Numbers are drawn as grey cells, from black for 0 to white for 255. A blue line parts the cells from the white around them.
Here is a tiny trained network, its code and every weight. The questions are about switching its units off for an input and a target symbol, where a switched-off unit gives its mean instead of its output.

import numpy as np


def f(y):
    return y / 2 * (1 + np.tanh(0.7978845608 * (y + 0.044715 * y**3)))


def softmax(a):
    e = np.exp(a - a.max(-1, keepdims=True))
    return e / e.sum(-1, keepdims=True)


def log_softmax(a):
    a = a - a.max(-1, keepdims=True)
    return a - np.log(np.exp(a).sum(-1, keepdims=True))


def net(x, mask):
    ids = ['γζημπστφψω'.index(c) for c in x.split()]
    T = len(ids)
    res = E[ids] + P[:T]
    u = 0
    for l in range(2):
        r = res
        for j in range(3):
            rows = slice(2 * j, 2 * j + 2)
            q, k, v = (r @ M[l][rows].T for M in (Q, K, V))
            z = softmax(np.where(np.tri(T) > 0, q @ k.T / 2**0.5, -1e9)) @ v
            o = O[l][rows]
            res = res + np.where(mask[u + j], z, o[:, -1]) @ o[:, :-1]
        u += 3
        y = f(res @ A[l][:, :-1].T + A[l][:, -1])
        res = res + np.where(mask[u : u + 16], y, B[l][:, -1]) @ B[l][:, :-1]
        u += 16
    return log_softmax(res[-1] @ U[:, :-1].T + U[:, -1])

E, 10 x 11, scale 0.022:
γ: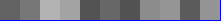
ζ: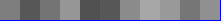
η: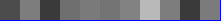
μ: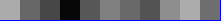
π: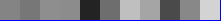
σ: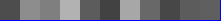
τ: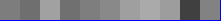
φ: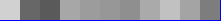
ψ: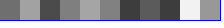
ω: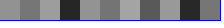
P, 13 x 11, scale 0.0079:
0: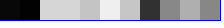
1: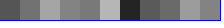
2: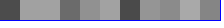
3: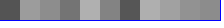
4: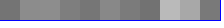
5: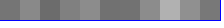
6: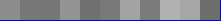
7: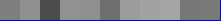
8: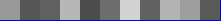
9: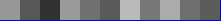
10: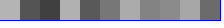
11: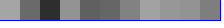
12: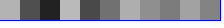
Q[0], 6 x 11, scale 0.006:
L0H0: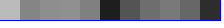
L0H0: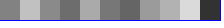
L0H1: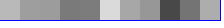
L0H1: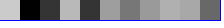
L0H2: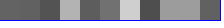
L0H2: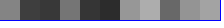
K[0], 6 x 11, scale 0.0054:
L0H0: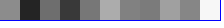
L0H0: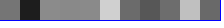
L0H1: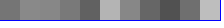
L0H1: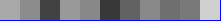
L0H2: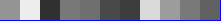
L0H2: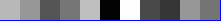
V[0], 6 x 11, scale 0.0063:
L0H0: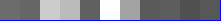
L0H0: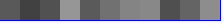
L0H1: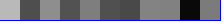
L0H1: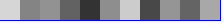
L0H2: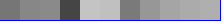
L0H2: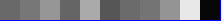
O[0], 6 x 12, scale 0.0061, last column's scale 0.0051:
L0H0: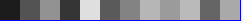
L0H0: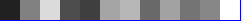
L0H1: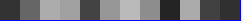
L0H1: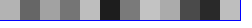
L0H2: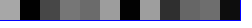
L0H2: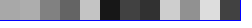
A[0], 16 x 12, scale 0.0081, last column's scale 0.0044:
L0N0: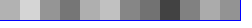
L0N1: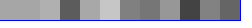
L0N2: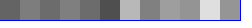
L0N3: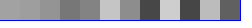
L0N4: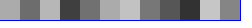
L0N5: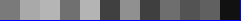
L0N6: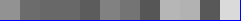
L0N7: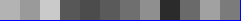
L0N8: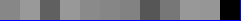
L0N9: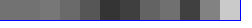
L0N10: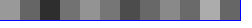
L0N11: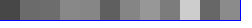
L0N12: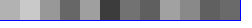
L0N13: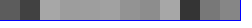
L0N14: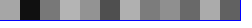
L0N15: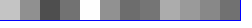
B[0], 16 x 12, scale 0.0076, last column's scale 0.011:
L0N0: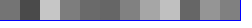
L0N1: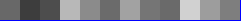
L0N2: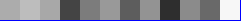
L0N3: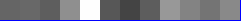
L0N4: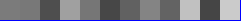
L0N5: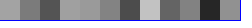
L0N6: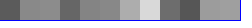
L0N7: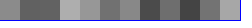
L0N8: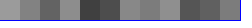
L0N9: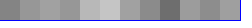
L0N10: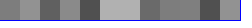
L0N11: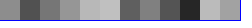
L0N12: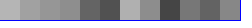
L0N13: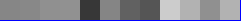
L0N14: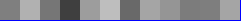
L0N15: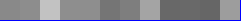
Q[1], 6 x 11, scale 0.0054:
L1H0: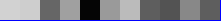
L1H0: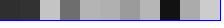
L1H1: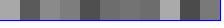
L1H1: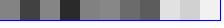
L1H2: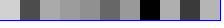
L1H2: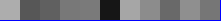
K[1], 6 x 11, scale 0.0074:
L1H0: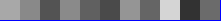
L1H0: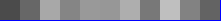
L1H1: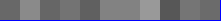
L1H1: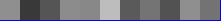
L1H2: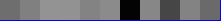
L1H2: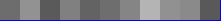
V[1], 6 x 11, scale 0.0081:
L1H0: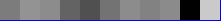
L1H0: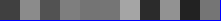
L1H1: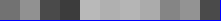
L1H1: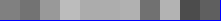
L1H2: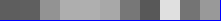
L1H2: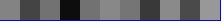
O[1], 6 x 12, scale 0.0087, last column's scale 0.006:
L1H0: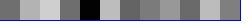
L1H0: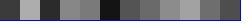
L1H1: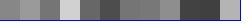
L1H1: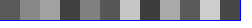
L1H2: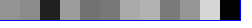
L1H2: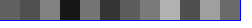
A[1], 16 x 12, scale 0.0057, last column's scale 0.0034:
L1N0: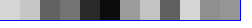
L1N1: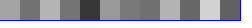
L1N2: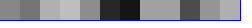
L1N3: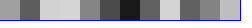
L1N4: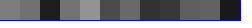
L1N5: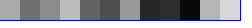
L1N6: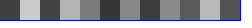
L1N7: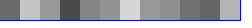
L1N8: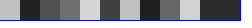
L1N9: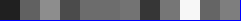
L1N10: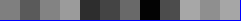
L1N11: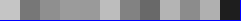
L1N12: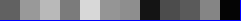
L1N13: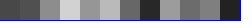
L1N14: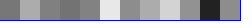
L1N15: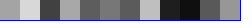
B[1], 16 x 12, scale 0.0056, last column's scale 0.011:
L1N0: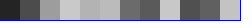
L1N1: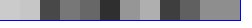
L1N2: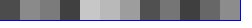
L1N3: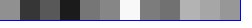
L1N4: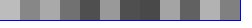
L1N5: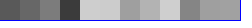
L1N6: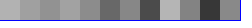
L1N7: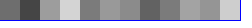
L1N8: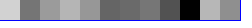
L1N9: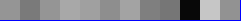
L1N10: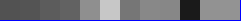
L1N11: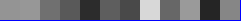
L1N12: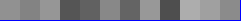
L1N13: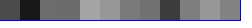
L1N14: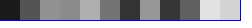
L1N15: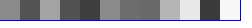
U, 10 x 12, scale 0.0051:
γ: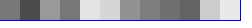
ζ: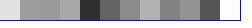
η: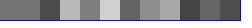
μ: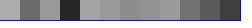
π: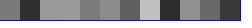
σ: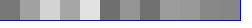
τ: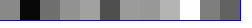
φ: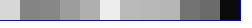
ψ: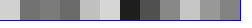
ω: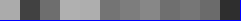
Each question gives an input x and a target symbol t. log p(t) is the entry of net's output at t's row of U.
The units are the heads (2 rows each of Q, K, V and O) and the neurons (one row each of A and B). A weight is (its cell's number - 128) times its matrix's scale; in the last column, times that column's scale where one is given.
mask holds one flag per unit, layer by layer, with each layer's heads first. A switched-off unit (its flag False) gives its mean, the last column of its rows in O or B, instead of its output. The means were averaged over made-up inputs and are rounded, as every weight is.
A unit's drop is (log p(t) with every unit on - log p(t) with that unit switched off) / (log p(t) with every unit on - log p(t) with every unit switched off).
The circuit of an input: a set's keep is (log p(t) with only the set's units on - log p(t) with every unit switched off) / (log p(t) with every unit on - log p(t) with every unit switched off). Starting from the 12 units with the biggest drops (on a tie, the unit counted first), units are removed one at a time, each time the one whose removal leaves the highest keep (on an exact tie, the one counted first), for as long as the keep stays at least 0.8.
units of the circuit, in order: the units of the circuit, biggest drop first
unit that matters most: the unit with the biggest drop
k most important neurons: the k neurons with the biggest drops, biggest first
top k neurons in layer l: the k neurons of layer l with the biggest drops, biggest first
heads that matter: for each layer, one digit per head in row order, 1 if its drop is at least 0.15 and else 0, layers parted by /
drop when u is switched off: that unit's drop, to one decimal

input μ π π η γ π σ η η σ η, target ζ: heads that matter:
000 / 100
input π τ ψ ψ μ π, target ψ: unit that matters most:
L0H2
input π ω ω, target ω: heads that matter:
000 / 100
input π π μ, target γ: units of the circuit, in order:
L1N14, L0N6
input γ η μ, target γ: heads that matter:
000 / 000
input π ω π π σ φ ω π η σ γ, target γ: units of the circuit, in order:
L1N3, L1N2, L0N4
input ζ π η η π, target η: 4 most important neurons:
L1N0, L1N10, L0N4, L0N2
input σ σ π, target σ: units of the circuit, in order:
L0H2, L1H0, L1N0
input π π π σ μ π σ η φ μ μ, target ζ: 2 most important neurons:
L0N6, L0N12
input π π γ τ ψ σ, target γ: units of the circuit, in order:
L1H1, L0N4, L1N5
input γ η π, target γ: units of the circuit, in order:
L1H1, L0N13
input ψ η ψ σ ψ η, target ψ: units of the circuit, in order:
L0H1, L0H2, L1H1
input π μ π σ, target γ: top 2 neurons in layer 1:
L1N5, L1N2
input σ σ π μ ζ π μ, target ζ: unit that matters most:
L0H0
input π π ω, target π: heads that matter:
010 / 000
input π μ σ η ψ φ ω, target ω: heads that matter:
000 / 000
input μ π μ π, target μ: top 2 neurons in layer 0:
L0N6, L0N7
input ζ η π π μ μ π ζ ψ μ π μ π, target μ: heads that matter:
000 / 001
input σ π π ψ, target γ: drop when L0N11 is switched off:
0.3
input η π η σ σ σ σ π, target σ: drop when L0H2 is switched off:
0.7
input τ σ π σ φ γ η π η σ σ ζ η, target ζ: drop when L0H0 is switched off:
0.2
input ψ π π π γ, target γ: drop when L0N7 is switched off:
0.1
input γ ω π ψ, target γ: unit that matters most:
L1H1
